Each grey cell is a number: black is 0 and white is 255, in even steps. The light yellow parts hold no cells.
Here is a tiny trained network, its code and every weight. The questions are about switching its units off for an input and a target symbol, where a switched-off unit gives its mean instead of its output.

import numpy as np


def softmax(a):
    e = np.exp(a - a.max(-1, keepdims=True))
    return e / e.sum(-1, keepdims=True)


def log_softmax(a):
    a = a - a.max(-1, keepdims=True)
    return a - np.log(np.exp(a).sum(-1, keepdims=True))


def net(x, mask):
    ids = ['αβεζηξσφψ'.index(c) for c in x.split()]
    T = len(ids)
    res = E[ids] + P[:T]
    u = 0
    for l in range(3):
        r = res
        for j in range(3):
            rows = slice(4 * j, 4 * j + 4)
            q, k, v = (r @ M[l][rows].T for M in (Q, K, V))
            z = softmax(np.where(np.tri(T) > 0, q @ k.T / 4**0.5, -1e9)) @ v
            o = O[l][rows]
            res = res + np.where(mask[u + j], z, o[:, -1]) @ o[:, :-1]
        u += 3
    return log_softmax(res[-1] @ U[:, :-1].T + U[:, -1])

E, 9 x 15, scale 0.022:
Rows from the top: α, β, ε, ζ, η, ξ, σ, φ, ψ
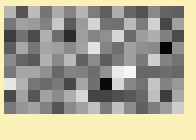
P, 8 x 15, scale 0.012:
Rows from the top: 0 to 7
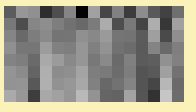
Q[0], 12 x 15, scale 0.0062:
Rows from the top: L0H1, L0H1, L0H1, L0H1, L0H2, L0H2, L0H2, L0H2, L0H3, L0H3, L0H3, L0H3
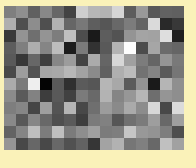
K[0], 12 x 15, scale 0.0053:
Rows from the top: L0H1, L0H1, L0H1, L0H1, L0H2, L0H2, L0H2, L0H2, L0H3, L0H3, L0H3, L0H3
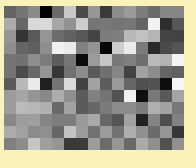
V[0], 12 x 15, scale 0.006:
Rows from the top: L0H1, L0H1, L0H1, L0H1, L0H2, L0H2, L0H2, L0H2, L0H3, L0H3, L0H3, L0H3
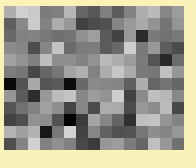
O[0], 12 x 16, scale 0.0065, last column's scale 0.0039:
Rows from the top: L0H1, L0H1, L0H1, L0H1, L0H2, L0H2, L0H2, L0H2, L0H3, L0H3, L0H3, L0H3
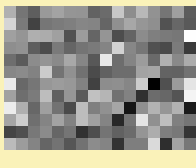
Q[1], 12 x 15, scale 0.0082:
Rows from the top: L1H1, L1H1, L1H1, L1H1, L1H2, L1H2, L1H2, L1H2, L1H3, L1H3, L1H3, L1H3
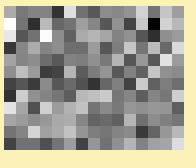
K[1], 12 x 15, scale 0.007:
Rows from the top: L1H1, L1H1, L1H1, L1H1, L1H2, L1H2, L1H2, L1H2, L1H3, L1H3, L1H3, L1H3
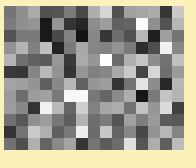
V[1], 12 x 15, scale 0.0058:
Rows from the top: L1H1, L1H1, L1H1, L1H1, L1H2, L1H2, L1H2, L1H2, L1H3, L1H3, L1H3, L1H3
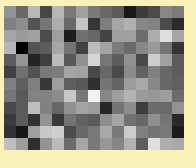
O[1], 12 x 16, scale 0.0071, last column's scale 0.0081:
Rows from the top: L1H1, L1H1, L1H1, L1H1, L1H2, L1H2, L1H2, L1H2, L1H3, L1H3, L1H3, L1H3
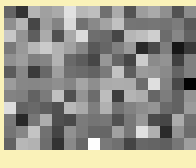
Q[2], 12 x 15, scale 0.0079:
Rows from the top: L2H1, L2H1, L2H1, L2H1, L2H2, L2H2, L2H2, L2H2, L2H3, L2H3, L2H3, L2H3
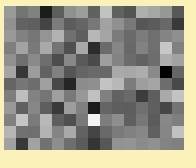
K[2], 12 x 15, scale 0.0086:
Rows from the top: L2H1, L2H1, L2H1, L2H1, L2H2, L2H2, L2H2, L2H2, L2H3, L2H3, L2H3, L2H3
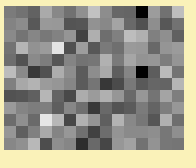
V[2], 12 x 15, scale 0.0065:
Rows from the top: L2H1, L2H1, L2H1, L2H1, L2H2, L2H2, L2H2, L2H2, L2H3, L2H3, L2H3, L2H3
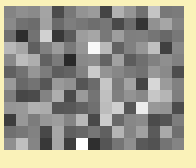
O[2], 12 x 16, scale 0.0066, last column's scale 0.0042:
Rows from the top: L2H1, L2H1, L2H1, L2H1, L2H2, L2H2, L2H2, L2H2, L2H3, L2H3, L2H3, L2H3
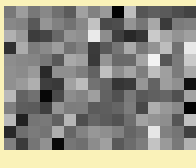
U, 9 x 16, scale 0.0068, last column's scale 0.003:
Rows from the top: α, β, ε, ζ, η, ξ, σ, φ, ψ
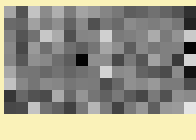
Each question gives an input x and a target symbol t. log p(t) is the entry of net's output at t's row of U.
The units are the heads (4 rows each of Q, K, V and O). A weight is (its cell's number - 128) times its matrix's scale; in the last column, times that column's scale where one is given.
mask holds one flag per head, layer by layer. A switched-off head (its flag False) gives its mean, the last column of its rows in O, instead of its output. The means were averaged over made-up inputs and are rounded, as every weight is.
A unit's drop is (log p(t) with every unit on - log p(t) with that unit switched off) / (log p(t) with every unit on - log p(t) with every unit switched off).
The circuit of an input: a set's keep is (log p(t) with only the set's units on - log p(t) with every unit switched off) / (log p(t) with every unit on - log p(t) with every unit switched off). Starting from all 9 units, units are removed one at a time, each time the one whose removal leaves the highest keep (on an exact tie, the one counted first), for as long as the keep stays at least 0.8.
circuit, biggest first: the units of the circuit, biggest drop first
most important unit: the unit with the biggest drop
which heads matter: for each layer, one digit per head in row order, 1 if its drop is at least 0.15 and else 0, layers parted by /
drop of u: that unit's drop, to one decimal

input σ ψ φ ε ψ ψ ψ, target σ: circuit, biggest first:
(L1H1, L2H3)
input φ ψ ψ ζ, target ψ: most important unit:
L1H1
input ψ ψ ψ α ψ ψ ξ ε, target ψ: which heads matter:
000 / 101 / 000
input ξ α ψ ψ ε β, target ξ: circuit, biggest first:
(L0H2, L1H1, L2H1)
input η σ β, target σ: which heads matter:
000 / 110 / 001
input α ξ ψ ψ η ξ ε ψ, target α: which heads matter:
000 / 100 / 000
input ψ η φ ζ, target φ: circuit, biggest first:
(L0H2, L1H2, L2H3, L1H1)
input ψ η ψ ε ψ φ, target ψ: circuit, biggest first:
(L0H2, L1H3, L1H1, L2H2)
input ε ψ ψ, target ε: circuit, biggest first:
(L2H2, L0H2)
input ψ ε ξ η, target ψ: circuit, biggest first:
(L0H2, L1H3, L1H1, L0H1)
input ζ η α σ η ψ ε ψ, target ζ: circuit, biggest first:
(L2H1, L0H3, L1H1, L0H2)
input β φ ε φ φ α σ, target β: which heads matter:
001 / 011 / 100
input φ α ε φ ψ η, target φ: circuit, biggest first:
(L2H3, L1H2, L1H1)
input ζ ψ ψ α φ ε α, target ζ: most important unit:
L2H1
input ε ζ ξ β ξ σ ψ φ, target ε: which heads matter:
011 / 000 / 011
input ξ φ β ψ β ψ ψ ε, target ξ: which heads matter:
010 / 100 / 000
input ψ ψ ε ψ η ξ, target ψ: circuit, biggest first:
(L1H3, L1H1)
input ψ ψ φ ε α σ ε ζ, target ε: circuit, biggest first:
(L0H3, L2H2, L1H3)
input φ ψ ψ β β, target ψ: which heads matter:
000 / 100 / 010
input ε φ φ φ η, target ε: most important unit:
L0H3
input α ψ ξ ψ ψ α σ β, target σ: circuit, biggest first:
(L1H1, L1H3)
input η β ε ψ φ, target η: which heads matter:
110 / 100 / 001
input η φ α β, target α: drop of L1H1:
0.9
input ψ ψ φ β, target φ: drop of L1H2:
0.3
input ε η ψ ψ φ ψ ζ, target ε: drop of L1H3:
0.1
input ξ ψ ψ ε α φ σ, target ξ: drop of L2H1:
0.3
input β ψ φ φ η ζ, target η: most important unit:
L0H2
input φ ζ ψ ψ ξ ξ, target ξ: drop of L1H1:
0.2
